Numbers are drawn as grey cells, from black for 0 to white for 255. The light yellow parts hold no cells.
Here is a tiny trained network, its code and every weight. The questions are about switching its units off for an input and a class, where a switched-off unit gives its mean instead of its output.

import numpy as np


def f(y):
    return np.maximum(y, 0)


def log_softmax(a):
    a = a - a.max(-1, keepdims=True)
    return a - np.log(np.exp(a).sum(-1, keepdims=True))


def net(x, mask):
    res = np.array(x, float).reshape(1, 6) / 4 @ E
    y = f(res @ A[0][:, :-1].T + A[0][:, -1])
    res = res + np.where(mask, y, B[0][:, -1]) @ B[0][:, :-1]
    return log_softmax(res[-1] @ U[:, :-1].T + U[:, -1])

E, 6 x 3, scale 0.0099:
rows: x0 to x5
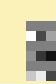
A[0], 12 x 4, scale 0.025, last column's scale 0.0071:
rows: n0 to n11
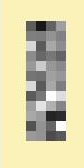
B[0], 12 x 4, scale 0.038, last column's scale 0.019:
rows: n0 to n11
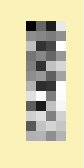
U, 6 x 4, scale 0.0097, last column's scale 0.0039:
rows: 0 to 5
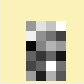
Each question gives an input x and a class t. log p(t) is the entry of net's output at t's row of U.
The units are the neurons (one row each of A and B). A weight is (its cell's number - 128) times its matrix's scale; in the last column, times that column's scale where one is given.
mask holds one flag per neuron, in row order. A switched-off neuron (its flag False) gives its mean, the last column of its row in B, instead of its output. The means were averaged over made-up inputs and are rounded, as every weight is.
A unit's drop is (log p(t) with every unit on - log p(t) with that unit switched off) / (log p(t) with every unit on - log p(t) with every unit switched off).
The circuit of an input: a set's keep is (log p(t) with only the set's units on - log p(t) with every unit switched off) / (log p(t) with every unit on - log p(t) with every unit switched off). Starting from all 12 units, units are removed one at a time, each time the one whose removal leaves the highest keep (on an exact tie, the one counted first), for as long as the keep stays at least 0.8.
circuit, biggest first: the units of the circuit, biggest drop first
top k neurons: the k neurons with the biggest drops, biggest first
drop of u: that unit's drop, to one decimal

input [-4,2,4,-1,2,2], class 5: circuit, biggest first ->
n7
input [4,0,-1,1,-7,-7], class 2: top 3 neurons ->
n0, n6, n2
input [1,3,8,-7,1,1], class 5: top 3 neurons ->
n8, n4, n9
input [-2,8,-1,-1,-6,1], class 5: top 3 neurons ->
n7, n9, n0
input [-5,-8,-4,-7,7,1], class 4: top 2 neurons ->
n8, n4
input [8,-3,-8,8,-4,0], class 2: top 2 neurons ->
n0, n7
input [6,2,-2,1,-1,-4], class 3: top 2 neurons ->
n0, n9
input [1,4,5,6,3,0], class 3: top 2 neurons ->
n7, n0
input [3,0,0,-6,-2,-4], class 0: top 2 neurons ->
n6, n2
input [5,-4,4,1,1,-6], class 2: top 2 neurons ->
n0, n9
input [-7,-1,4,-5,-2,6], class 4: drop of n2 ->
0.1
